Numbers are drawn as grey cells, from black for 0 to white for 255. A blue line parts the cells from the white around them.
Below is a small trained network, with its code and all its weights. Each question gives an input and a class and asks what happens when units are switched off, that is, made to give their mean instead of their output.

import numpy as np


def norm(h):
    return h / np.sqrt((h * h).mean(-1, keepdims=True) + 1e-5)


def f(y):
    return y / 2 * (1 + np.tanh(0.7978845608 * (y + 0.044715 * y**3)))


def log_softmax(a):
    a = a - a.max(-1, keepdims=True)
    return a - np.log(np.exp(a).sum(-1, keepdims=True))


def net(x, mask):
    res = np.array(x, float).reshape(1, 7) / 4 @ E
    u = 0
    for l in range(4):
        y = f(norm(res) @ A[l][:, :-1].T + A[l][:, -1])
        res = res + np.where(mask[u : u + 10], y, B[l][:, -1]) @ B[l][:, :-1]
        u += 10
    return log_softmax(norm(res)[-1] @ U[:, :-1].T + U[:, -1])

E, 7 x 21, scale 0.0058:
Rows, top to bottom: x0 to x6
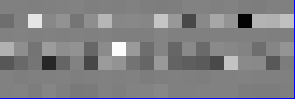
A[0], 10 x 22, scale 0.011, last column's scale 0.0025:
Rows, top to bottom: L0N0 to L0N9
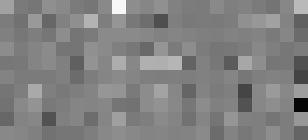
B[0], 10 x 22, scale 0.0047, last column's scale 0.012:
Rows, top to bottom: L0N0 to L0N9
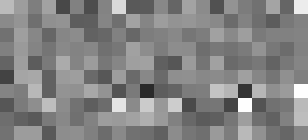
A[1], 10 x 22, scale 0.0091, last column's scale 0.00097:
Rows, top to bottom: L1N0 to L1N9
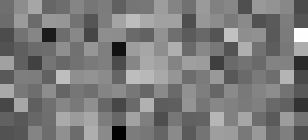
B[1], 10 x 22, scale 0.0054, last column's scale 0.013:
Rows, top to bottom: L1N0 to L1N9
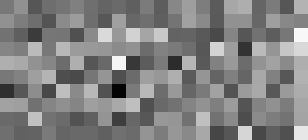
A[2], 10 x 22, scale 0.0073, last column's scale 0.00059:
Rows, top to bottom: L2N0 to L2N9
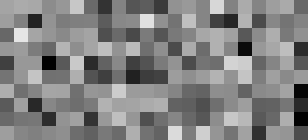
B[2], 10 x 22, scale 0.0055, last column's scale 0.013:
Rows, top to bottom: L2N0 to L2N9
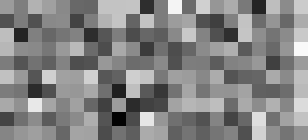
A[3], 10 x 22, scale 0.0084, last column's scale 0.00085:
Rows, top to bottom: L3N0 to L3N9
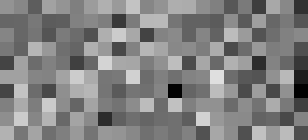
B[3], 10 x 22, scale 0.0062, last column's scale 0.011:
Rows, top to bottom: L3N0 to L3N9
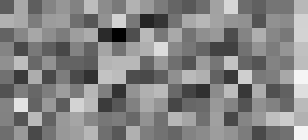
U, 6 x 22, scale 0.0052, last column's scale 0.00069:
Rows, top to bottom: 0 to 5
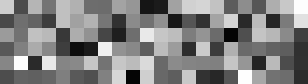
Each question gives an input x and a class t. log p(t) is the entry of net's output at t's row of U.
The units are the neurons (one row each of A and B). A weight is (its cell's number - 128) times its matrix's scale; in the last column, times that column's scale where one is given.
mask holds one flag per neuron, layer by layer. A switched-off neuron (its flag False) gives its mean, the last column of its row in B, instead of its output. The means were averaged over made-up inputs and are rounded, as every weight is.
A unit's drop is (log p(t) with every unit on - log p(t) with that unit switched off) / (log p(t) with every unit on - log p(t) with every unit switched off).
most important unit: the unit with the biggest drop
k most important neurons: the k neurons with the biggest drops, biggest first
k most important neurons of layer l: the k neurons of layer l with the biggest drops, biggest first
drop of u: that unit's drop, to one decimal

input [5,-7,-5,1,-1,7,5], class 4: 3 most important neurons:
(L0N6; L1N2; L1N3)
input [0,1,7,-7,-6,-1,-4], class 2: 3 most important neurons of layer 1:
(L1N9; L1N5; L1N2)
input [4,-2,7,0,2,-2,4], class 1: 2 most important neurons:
(L0N0; L0N6)
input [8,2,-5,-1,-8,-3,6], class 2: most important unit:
L0N0
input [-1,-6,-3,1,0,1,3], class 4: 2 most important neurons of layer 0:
(L0N6; L0N8)
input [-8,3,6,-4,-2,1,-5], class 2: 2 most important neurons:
(L1N2; L0N0)
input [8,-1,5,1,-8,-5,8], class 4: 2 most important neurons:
(L0N6; L1N3)
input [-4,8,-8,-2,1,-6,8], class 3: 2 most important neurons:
(L0N0; L2N7)
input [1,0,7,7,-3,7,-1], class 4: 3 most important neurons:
(L1N3; L0N6; L0N0)
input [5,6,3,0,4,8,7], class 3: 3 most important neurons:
(L0N0; L1N3; L2N3)
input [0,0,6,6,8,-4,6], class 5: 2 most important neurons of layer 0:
(L0N6; L0N8)
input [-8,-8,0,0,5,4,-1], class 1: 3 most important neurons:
(L0N0; L1N9; L0N7)
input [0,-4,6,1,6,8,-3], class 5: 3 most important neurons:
(L0N6; L1N3; L2N7)
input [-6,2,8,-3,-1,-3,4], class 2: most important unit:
L1N2
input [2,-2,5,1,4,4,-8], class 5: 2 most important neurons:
(L0N6; L1N3)
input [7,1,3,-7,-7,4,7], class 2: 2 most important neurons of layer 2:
(L2N3; L2N7)
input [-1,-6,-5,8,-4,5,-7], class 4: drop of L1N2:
0.2
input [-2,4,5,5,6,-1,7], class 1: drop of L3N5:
0.0
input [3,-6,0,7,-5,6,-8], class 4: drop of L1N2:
0.1
